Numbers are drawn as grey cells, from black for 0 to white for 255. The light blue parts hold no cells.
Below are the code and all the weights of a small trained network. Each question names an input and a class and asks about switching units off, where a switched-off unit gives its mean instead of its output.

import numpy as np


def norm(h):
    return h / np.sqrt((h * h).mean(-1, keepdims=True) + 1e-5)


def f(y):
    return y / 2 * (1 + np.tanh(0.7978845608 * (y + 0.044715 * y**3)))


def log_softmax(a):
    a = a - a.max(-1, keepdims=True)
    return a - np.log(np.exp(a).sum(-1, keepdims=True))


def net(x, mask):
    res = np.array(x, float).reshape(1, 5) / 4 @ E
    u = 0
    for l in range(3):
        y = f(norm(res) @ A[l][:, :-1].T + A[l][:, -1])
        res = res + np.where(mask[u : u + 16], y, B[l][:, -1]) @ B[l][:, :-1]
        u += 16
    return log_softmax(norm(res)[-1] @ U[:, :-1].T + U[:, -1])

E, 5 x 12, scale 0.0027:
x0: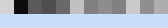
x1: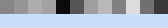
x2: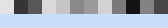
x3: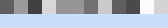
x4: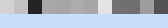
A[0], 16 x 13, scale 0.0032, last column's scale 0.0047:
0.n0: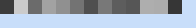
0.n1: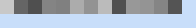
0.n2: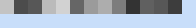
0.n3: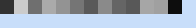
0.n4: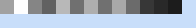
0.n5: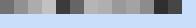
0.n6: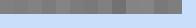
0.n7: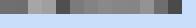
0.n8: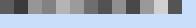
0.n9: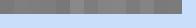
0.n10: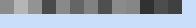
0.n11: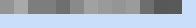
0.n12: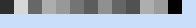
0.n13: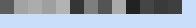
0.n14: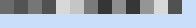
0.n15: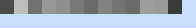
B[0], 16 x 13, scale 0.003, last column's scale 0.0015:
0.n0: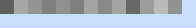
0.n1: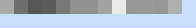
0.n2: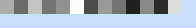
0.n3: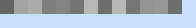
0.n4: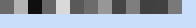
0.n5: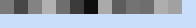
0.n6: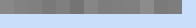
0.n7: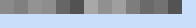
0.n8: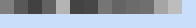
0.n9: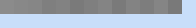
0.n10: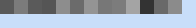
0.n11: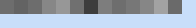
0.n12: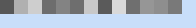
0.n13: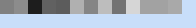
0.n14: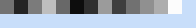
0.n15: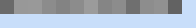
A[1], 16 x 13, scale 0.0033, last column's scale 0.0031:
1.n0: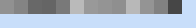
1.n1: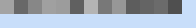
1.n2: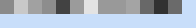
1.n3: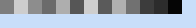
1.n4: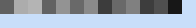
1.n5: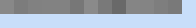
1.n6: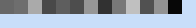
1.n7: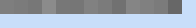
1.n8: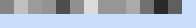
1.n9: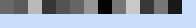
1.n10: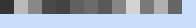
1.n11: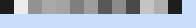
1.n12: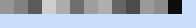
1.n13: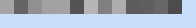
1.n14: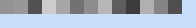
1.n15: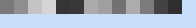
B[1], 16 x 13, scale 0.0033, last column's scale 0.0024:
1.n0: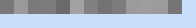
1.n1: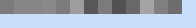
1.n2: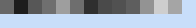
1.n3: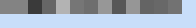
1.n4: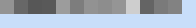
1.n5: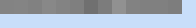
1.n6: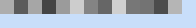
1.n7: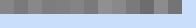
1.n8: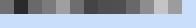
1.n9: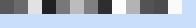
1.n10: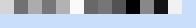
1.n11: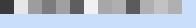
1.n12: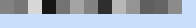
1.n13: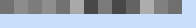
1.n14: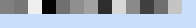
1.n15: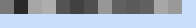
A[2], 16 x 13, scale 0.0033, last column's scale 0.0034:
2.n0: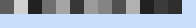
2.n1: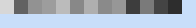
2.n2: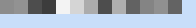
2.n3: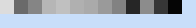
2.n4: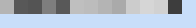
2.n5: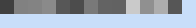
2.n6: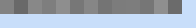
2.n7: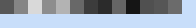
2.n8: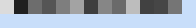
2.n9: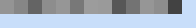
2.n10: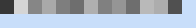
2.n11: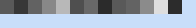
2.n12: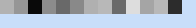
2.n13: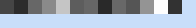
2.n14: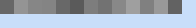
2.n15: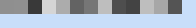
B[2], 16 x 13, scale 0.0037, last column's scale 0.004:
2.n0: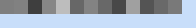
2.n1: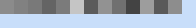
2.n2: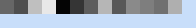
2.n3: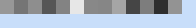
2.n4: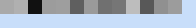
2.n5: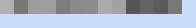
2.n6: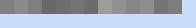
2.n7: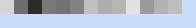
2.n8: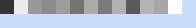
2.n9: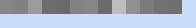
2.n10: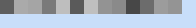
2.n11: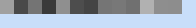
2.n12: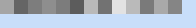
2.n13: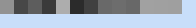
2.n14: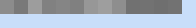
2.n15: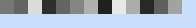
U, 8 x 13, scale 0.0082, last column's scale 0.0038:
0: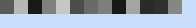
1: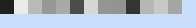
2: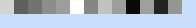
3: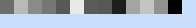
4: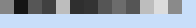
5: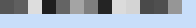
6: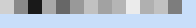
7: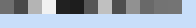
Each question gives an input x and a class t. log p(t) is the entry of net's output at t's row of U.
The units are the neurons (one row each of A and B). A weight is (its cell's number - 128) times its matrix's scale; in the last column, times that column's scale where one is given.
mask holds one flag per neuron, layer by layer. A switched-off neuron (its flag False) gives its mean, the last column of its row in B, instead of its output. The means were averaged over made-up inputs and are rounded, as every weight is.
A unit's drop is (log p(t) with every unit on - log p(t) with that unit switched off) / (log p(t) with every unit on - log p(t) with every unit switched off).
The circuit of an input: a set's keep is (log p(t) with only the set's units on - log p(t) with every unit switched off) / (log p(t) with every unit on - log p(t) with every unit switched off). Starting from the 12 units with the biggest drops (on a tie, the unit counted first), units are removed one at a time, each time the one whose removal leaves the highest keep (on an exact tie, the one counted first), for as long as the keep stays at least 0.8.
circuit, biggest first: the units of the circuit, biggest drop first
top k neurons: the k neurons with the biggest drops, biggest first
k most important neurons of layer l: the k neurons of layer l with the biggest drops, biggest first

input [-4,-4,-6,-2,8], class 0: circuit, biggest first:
0.n4
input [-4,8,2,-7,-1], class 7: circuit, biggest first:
1.n15, 0.n5
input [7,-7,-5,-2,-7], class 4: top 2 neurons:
0.n14, 0.n8
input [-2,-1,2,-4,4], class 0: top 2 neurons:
0.n4, 1.n10
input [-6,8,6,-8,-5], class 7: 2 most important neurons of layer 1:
1.n15, 1.n14
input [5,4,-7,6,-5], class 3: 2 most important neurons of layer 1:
1.n10, 1.n14
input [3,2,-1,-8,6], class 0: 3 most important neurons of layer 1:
1.n14, 1.n3, 1.n12
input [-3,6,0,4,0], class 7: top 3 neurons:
1.n15, 0.n5, 2.n8
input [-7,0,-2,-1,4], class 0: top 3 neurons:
0.n4, 2.n0, 1.n3
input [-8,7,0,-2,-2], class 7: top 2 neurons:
1.n15, 0.n5
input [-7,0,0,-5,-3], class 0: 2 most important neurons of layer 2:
2.n0, 2.n15
